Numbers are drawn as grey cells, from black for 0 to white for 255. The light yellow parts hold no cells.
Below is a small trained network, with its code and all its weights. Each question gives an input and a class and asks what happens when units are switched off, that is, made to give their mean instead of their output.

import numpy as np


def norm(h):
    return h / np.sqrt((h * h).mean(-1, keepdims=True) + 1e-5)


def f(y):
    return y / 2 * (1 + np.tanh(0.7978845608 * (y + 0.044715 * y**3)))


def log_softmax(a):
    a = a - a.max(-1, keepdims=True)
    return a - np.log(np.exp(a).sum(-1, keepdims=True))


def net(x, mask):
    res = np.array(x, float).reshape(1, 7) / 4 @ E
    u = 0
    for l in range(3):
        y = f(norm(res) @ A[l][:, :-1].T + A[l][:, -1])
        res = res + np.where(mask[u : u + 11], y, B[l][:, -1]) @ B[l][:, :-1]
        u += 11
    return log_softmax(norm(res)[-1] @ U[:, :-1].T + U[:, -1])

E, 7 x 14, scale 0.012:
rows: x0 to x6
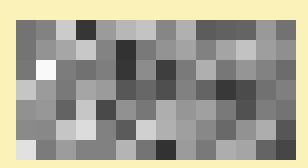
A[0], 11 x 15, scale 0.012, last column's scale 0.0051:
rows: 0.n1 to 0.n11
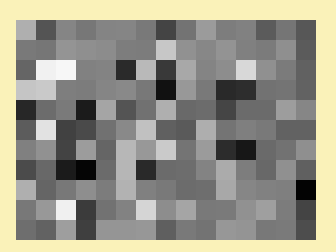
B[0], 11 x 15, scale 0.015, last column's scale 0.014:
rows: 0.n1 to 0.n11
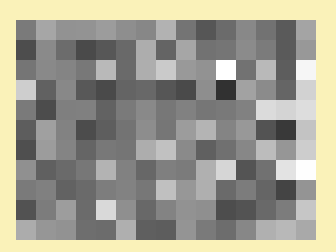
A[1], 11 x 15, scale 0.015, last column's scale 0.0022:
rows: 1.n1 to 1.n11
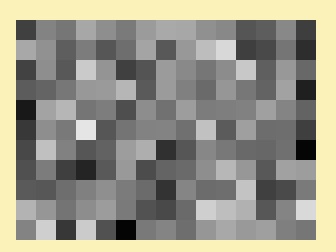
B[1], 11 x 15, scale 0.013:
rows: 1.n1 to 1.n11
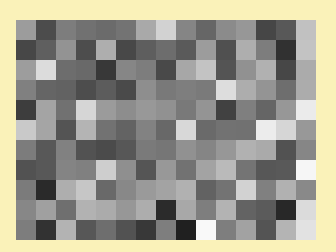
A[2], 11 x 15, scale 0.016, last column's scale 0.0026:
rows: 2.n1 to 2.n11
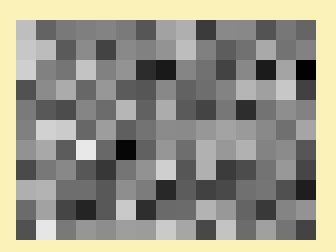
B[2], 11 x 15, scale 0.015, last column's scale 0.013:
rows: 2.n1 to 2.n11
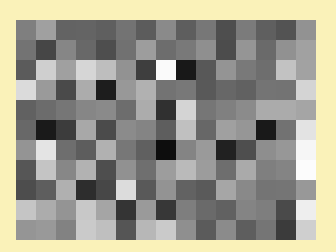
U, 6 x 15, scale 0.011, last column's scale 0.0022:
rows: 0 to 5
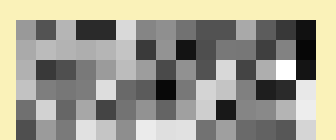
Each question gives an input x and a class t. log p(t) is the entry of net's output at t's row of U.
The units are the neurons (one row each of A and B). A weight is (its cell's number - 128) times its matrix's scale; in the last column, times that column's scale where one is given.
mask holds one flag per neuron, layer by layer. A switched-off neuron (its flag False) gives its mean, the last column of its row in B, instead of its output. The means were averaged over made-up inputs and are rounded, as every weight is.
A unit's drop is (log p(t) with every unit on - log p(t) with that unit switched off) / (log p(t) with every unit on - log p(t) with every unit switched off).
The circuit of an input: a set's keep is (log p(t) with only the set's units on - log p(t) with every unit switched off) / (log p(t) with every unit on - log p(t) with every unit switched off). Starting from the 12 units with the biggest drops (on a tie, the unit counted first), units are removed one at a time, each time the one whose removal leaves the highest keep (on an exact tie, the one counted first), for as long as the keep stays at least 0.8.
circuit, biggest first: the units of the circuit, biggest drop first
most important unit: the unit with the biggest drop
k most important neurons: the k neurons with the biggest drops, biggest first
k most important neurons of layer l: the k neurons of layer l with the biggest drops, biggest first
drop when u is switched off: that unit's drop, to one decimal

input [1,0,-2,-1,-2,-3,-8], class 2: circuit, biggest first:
(0.n5)
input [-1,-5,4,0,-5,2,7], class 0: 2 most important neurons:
(0.n4; 0.n8)
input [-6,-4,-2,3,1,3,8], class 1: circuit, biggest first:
(2.n3; 0.n3)
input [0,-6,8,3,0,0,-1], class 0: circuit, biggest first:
(0.n4; 2.n9)
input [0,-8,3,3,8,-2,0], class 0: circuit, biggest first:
(0.n4; 2.n9)
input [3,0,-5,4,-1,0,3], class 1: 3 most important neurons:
(0.n3; 2.n3; 0.n7)
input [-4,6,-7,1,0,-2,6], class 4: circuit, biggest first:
(0.n8; 1.n8)
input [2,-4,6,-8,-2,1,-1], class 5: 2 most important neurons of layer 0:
(0.n3; 0.n4)
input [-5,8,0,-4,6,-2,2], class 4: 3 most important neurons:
(0.n8; 1.n6; 0.n3)
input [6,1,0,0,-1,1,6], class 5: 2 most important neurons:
(0.n3; 1.n11)
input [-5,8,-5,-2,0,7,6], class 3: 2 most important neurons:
(0.n7; 0.n5)
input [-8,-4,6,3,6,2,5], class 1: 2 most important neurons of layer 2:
(2.n3; 2.n9)
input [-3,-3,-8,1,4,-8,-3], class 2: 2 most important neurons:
(0.n8; 0.n7)
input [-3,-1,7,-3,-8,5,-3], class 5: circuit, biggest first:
(0.n3)
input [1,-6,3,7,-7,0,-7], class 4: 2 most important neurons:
(0.n5; 2.n8)
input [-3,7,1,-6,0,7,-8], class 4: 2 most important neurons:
(1.n11; 2.n7)
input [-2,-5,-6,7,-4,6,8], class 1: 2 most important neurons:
(2.n3; 0.n3)
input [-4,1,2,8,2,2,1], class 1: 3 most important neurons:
(0.n4; 2.n3; 0.n5)
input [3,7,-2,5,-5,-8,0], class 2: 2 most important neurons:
(0.n5; 0.n6)
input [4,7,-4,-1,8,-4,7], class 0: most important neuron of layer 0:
(0.n8)
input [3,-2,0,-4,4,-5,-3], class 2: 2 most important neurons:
(0.n8; 0.n5)
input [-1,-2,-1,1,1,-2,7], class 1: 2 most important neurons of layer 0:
(0.n4; 0.n3)
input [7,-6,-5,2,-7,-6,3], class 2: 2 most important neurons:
(0.n5; 0.n6)
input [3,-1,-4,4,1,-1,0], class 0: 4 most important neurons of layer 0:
(0.n4; 0.n8; 0.n3; 0.n10)
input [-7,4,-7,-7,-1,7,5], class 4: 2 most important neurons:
(0.n8; 0.n3)
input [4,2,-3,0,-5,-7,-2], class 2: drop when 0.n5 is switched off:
0.1
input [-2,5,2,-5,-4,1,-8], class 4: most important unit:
1.n11
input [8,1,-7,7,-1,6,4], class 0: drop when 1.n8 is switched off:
0.1
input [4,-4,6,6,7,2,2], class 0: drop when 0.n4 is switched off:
0.6
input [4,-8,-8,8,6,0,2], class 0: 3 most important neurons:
(0.n4; 2.n9; 0.n8)
